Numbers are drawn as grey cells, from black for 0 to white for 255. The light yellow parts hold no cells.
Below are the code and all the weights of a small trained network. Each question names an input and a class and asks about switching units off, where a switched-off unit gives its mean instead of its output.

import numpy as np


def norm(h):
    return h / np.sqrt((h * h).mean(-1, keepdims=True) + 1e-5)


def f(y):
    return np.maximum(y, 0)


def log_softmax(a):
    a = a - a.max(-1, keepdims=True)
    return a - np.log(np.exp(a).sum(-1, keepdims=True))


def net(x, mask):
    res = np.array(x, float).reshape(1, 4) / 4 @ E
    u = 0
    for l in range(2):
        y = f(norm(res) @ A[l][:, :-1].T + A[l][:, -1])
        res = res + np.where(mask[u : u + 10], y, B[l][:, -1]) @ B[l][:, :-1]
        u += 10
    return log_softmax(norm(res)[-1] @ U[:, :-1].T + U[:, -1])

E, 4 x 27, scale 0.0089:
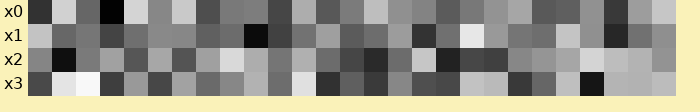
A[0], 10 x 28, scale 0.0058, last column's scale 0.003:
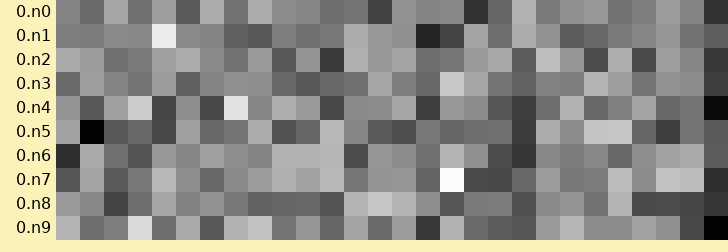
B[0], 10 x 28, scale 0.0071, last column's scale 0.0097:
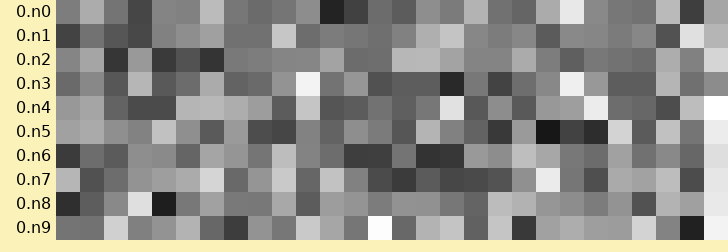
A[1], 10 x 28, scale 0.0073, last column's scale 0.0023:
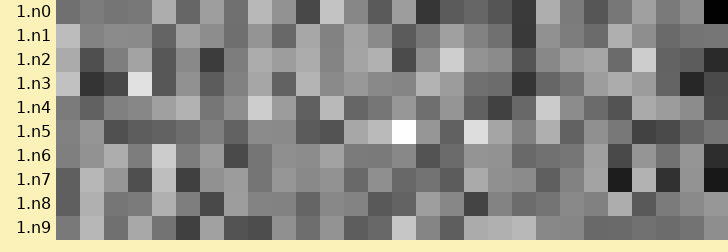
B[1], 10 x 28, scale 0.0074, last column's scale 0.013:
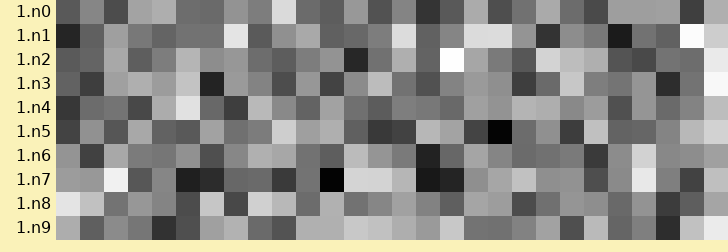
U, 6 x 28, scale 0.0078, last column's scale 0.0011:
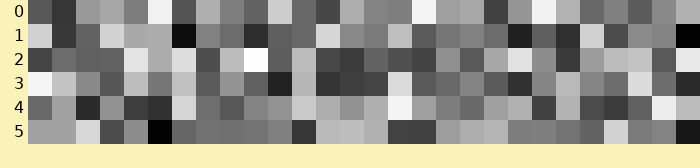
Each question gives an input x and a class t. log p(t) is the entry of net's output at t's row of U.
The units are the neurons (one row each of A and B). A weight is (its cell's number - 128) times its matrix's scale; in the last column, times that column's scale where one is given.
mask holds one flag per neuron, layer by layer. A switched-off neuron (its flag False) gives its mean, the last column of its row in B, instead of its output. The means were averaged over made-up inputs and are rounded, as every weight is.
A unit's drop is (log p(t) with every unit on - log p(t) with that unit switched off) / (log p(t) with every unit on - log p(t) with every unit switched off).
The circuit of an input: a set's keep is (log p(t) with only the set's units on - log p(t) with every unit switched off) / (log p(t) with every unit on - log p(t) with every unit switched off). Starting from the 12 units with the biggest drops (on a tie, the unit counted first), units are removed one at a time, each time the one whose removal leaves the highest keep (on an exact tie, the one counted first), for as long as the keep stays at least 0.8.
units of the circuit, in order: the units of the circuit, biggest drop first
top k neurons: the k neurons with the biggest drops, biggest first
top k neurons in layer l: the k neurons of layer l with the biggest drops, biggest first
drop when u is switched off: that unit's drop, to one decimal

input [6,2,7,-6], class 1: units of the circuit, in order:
0.n5
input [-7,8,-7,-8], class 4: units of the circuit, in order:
1.n5, 0.n2
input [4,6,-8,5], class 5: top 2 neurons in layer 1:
1.n7, 1.n6
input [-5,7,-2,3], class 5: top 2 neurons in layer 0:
0.n7, 0.n8
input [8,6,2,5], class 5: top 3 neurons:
0.n7, 0.n5, 1.n7
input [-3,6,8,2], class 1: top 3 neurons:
0.n5, 0.n4, 1.n2
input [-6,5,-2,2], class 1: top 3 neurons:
0.n9, 0.n4, 1.n2
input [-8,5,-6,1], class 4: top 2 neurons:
0.n9, 1.n5
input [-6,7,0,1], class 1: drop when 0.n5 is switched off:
0.4
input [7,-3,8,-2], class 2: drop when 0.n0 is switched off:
0.0
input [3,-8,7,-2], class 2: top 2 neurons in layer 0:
0.n7, 0.n6
